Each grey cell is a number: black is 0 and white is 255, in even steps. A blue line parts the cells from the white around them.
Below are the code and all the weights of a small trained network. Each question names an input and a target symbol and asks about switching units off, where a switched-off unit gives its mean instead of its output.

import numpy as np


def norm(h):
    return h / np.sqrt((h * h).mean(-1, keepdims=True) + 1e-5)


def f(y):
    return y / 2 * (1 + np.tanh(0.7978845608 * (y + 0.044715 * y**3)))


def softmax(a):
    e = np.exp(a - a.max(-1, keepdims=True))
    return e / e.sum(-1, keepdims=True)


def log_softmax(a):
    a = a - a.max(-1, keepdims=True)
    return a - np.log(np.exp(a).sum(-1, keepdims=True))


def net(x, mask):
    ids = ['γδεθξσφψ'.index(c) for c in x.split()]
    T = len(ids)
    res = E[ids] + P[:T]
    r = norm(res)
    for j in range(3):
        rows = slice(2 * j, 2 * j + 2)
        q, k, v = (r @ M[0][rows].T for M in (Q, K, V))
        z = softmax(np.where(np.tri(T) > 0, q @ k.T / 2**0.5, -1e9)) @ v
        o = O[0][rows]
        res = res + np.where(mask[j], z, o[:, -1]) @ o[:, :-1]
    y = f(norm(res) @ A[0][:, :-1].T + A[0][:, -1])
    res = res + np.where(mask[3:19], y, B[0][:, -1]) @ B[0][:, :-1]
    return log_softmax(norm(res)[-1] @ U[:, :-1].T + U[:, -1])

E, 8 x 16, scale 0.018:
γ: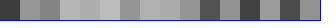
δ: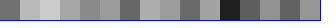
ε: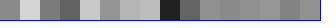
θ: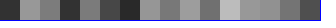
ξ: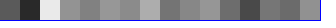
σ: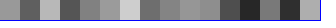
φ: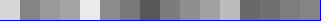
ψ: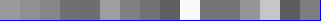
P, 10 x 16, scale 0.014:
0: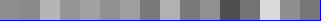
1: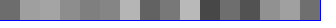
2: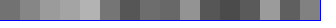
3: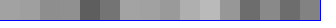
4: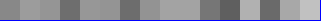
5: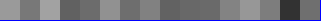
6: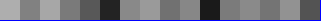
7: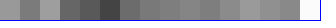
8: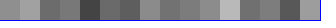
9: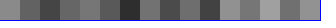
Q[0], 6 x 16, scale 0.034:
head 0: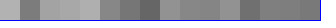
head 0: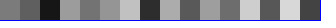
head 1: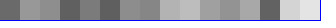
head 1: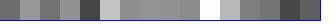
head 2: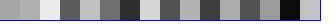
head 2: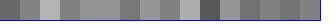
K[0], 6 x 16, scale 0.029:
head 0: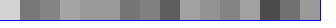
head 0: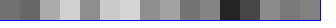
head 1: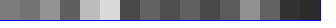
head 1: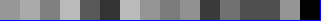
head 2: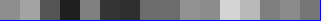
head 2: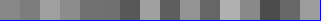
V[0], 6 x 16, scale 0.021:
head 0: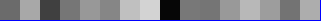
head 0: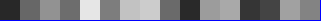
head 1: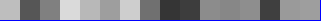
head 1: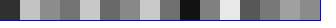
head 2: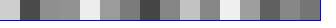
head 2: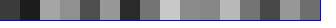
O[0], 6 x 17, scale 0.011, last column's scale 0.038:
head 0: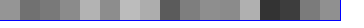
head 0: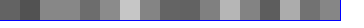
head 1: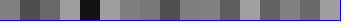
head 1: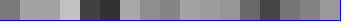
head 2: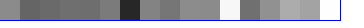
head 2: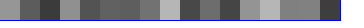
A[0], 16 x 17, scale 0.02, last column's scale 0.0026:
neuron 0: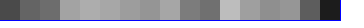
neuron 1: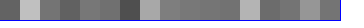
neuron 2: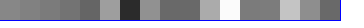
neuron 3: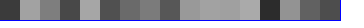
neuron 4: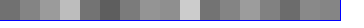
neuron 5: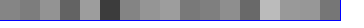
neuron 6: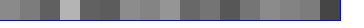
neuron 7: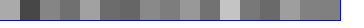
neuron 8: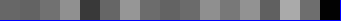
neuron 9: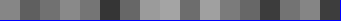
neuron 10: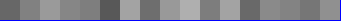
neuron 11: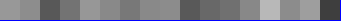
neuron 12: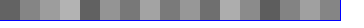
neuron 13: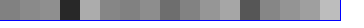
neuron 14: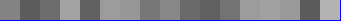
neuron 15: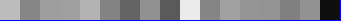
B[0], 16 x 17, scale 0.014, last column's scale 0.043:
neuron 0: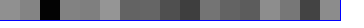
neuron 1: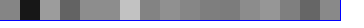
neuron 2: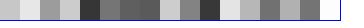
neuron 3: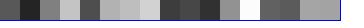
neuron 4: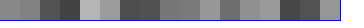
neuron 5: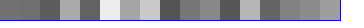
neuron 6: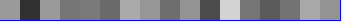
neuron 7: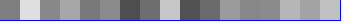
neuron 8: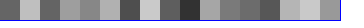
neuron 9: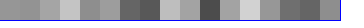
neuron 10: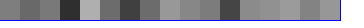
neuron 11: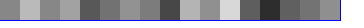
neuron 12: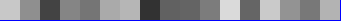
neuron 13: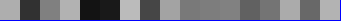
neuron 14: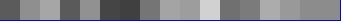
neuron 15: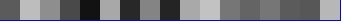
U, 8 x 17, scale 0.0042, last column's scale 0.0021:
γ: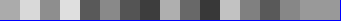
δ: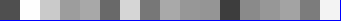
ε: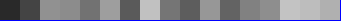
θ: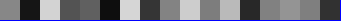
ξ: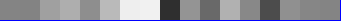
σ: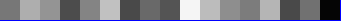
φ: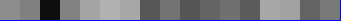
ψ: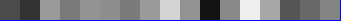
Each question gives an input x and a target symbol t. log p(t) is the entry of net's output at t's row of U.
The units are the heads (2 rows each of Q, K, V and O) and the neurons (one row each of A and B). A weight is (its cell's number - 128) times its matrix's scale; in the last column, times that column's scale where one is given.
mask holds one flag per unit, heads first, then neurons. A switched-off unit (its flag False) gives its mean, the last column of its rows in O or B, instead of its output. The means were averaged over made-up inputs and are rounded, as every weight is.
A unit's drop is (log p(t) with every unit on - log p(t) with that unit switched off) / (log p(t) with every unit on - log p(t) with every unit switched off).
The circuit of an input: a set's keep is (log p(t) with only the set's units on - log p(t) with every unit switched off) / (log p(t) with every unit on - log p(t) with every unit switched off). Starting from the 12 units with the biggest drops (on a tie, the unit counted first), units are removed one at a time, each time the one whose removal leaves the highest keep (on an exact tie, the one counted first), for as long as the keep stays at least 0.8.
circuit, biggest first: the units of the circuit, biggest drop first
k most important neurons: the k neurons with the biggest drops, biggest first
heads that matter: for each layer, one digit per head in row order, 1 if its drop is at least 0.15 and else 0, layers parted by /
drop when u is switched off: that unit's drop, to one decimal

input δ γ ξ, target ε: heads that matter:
101
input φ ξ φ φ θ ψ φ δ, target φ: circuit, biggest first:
[head 1; head 2; neuron 2]
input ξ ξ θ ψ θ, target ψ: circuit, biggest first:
[head 2; neuron 2; neuron 1; neuron 9]
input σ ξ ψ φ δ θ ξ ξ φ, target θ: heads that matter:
011
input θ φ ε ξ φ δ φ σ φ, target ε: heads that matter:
011
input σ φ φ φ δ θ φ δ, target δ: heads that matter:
011
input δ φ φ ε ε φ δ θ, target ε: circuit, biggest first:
[head 2; neuron 2; neuron 8; neuron 12]
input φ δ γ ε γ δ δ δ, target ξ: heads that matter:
101
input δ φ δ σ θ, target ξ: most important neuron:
[neuron 11]
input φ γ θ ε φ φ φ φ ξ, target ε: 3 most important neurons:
[neuron 2; neuron 8; neuron 14]
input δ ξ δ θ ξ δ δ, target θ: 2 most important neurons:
[neuron 2; neuron 6]
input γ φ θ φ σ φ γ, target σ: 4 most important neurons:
[neuron 2; neuron 13; neuron 11; neuron 14]
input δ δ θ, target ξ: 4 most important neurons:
[neuron 2; neuron 11; neuron 5; neuron 13]
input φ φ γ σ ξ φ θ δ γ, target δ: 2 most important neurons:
[neuron 2; neuron 3]
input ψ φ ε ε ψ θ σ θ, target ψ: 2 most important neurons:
[neuron 2; neuron 5]
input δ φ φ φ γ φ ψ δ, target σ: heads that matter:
100
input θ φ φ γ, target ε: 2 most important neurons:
[neuron 2; neuron 8]
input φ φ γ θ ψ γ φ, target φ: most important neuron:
[neuron 2]
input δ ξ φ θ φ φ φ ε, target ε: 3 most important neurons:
[neuron 2; neuron 8; neuron 14]
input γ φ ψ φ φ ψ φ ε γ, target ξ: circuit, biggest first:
[head 2; head 0]
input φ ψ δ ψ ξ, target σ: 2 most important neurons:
[neuron 2; neuron 15]
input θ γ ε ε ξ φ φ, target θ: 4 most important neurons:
[neuron 2; neuron 6; neuron 7; neuron 14]
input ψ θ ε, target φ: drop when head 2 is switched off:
0.8
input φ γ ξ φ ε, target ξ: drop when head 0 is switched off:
0.2
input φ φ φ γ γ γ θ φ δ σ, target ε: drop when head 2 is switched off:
1.1
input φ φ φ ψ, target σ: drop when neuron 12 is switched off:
0.0
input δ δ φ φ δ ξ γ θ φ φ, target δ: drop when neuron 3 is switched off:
0.2
